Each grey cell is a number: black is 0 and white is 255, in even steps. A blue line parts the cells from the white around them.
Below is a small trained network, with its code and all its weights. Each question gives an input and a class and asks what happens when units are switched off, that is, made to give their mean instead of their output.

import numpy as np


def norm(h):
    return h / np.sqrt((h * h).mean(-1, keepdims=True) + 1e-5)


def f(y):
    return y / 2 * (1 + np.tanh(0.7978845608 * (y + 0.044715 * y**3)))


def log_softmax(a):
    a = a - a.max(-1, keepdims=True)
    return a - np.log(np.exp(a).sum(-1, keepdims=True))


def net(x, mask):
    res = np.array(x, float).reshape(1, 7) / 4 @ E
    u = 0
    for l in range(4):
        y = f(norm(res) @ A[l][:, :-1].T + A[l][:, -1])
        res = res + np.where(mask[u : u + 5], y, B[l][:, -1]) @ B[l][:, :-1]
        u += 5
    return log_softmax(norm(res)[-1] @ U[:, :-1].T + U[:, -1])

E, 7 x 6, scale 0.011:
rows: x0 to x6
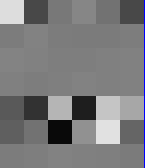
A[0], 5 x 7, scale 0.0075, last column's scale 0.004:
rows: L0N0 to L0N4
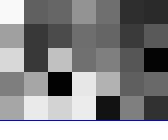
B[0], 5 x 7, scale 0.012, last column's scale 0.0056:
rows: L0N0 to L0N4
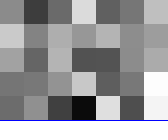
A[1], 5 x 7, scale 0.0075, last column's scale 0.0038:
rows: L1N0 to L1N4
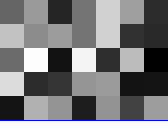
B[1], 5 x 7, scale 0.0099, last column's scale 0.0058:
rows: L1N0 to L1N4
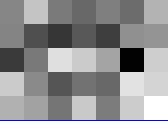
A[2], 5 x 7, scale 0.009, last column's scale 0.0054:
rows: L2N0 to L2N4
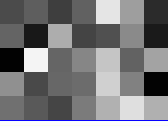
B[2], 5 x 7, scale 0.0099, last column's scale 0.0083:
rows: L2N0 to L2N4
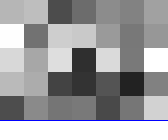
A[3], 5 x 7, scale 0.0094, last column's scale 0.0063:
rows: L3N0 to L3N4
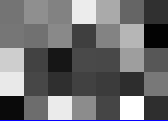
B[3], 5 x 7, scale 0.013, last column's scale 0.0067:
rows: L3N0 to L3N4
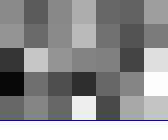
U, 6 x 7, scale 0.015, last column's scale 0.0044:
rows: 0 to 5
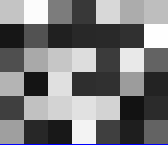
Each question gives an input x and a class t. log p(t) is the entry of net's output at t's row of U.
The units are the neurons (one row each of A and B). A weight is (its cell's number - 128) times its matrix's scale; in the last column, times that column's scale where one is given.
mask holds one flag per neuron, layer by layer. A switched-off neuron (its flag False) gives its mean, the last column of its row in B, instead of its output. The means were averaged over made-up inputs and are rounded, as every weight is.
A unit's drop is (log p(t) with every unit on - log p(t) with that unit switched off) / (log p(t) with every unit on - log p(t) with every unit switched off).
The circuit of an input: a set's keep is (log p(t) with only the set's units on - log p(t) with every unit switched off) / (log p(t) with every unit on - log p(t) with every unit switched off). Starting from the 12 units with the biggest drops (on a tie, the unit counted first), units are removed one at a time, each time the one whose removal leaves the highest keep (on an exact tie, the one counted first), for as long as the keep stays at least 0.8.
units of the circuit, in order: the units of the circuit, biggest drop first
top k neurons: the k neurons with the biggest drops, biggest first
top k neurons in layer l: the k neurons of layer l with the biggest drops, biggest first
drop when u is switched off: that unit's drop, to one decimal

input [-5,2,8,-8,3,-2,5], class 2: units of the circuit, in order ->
L0N4
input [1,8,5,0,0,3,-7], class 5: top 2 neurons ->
L0N3, L0N4
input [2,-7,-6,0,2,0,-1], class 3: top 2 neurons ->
L0N2, L0N4
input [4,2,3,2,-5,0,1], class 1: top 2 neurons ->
L0N4, L3N3
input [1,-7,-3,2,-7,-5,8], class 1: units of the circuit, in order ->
L0N4, L3N3
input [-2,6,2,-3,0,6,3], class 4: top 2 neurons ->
L0N3, L0N4
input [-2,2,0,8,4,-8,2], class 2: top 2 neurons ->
L3N4, L2N2
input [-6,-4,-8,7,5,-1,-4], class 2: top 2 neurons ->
L0N4, L3N4
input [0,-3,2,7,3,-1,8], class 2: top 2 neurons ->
L0N0, L2N2
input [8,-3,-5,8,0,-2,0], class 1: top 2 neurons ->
L3N3, L2N2
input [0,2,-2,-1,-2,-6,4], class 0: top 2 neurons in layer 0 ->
L0N4, L0N0
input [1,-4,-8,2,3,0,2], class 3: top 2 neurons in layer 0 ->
L0N4, L0N2
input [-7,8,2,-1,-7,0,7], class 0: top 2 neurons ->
L0N4, L2N2
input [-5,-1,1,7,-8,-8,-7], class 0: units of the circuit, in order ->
L0N4
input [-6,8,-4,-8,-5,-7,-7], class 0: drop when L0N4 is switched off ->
0.3
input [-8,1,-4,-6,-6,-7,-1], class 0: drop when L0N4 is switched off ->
0.5
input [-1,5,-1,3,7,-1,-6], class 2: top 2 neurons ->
L0N4, L2N2
